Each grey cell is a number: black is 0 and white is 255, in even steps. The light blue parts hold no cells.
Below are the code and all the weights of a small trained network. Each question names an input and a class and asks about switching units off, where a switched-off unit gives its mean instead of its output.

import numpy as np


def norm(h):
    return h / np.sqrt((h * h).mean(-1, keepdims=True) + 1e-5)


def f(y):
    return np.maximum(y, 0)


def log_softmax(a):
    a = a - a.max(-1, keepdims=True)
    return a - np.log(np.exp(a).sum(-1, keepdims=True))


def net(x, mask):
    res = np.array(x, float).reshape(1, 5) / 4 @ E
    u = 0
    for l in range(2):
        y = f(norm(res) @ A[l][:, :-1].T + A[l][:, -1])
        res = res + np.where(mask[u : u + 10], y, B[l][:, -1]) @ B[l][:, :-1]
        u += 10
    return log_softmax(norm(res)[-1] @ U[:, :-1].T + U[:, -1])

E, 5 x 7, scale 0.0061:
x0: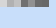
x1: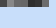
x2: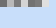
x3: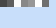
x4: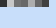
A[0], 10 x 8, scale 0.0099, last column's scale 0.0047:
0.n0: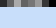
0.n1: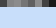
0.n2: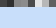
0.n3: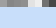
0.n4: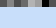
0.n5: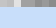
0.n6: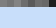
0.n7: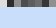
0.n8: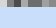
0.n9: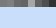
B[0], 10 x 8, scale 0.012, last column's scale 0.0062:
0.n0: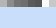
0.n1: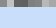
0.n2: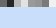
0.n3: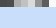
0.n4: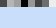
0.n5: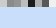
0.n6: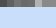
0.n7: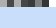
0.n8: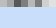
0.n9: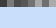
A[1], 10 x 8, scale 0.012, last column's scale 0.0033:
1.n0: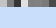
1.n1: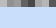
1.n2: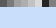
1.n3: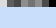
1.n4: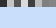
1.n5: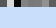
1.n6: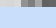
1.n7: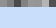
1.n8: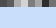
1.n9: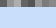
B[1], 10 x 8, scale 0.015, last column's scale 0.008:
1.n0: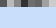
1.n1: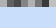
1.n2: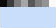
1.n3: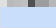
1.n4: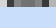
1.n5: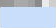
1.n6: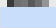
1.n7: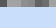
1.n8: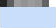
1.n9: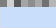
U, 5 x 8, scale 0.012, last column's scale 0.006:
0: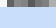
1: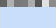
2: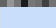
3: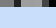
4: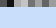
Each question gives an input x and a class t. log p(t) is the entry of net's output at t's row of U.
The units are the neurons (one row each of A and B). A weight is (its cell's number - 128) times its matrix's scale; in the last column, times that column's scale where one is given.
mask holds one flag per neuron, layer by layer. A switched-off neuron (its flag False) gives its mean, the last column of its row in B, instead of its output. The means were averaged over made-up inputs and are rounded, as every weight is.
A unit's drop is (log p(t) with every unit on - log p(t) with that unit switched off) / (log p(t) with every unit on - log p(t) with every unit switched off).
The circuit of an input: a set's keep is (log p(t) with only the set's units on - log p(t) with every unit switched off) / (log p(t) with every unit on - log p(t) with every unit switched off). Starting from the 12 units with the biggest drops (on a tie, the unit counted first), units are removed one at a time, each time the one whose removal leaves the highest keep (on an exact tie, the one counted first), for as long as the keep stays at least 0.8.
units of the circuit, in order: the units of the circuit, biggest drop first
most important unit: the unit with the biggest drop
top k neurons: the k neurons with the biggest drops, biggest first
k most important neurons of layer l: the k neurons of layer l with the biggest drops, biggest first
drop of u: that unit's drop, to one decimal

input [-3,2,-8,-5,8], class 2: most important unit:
0.n4
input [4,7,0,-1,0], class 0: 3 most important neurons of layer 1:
[1.n8 1.n2 1.n0]
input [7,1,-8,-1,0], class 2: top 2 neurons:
[0.n4 0.n9]
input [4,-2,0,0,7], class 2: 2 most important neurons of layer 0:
[0.n4 0.n2]
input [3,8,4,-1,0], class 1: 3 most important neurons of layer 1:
[1.n5 1.n6 1.n3]
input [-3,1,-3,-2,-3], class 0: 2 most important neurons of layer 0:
[0.n3 0.n8]
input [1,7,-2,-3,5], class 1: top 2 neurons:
[1.n5 0.n7]
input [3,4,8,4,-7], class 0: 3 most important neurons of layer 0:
[0.n3 0.n5 0.n8]
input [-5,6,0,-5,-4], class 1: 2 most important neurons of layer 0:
[0.n5 0.n7]
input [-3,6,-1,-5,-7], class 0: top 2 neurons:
[0.n7 1.n3]
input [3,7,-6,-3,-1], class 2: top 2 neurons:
[0.n5 1.n6]
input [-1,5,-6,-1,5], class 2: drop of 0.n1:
-0.1
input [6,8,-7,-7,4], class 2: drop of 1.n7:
0.0
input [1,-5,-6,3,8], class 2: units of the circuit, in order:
[0.n4]
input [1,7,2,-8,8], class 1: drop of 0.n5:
0.1
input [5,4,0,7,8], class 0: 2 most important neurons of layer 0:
[0.n0 0.n5]
